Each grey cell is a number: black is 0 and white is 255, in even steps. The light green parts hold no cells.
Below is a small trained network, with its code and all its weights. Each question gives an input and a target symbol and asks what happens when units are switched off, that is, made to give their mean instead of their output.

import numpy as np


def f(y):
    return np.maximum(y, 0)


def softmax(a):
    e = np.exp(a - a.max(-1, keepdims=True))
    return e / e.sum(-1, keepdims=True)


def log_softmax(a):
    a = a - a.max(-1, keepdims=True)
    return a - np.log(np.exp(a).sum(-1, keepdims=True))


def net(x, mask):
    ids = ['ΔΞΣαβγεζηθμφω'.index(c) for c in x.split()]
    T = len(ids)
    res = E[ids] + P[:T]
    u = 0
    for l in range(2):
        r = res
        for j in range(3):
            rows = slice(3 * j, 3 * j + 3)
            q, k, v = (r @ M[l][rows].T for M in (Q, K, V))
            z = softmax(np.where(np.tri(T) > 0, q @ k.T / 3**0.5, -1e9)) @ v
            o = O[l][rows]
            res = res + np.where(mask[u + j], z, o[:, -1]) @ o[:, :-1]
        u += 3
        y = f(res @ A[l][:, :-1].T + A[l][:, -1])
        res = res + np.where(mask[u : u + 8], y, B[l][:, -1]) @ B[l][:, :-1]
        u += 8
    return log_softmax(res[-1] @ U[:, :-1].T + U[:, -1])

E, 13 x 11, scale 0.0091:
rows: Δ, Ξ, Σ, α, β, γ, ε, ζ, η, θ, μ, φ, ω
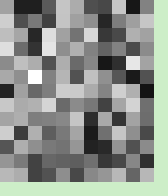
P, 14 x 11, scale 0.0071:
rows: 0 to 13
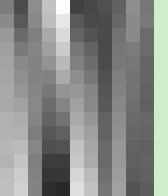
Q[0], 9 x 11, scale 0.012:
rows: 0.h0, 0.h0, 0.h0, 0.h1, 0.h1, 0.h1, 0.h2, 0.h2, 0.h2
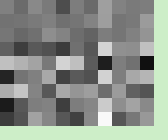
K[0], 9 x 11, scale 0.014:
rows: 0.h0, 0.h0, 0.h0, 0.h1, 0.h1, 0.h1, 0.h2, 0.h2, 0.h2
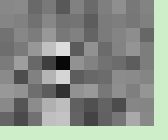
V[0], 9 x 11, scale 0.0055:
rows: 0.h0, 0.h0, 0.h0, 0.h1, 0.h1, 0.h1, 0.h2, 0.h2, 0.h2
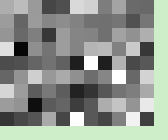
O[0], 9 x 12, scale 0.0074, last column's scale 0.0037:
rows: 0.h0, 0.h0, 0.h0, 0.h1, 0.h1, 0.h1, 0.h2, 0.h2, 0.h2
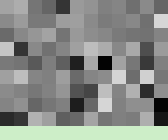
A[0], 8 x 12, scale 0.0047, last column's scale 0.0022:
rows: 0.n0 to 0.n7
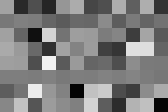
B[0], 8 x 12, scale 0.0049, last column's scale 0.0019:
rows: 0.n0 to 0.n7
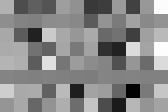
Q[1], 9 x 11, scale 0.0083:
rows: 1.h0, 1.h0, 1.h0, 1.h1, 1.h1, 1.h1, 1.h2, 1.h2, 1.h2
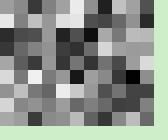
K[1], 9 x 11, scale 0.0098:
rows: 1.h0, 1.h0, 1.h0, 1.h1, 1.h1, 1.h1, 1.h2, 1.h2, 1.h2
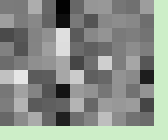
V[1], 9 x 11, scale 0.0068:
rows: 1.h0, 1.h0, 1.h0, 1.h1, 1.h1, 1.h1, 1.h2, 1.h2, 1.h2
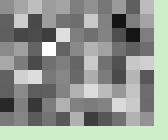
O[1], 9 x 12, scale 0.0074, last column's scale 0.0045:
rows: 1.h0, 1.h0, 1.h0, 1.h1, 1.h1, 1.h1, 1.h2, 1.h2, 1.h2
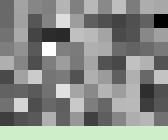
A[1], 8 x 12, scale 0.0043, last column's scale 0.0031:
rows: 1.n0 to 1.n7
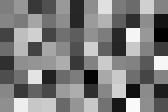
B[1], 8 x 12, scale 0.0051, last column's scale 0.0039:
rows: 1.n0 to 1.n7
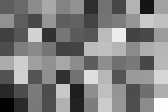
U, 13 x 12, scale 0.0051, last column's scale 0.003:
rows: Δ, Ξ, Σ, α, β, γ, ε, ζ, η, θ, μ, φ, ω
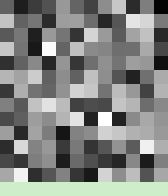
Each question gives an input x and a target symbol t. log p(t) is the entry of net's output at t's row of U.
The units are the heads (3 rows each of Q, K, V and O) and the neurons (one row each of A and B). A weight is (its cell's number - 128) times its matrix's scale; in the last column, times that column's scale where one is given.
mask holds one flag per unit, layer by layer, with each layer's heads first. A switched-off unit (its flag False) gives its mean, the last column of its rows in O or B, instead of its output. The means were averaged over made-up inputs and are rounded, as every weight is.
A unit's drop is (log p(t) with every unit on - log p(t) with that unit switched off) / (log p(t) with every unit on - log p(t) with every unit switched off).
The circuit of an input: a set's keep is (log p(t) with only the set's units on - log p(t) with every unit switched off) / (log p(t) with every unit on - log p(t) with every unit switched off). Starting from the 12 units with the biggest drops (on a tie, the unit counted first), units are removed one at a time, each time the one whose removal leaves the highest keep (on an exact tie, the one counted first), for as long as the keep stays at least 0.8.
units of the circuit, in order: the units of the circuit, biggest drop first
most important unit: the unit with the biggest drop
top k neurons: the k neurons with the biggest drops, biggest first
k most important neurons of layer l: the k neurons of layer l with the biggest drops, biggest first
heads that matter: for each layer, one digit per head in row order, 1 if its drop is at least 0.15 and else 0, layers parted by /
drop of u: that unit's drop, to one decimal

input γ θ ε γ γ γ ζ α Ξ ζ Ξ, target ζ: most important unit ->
1.h0
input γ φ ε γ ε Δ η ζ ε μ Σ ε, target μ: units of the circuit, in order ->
0.h1, 1.h2
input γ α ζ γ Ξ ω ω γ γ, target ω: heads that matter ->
001 / 000
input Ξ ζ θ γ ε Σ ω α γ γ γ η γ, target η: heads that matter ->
010 / 001
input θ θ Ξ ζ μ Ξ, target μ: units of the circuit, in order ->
0.h1, 1.h2
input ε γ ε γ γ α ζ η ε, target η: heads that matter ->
010 / 000
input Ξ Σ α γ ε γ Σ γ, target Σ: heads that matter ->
001 / 010
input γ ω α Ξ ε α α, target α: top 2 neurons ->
0.n4, 1.n7
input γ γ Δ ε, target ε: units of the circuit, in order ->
0.h2, 1.h2, 1.h0
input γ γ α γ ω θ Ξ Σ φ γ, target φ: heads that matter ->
010 / 100
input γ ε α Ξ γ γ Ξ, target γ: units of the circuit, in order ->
1.h2, 1.h0
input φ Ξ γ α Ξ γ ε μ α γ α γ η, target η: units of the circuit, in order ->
0.h1, 1.h2
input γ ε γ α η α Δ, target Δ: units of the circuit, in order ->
1.n6, 0.n0
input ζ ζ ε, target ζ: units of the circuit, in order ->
1.h0
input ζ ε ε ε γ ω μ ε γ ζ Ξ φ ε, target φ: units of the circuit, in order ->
0.h1, 1.h0
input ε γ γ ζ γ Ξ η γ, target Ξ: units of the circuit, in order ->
1.h1, 0.h2, 0.n3, 0.n0
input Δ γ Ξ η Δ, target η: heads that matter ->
010 / 000
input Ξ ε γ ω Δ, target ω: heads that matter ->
001 / 001
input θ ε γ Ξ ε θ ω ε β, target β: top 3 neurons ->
1.n7, 1.n2, 0.n3
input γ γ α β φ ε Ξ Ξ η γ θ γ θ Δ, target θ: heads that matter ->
010 / 100
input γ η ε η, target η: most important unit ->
0.h1
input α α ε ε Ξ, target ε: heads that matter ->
000 / 101
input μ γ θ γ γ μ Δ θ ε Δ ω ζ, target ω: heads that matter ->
001 / 000
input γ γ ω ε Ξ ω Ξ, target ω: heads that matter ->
001 / 001
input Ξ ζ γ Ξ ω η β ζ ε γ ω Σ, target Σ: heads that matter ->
000 / 010
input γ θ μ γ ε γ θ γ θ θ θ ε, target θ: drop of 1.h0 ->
0.7
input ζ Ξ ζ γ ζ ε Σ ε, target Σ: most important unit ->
1.h1
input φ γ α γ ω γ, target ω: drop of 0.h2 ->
1.0
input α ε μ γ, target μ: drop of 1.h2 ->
0.4
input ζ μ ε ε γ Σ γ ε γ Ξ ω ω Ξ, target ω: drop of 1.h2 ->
0.1
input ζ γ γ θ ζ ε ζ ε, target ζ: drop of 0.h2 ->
0.2
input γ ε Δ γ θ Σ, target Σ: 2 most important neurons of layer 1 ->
1.n7, 1.n3
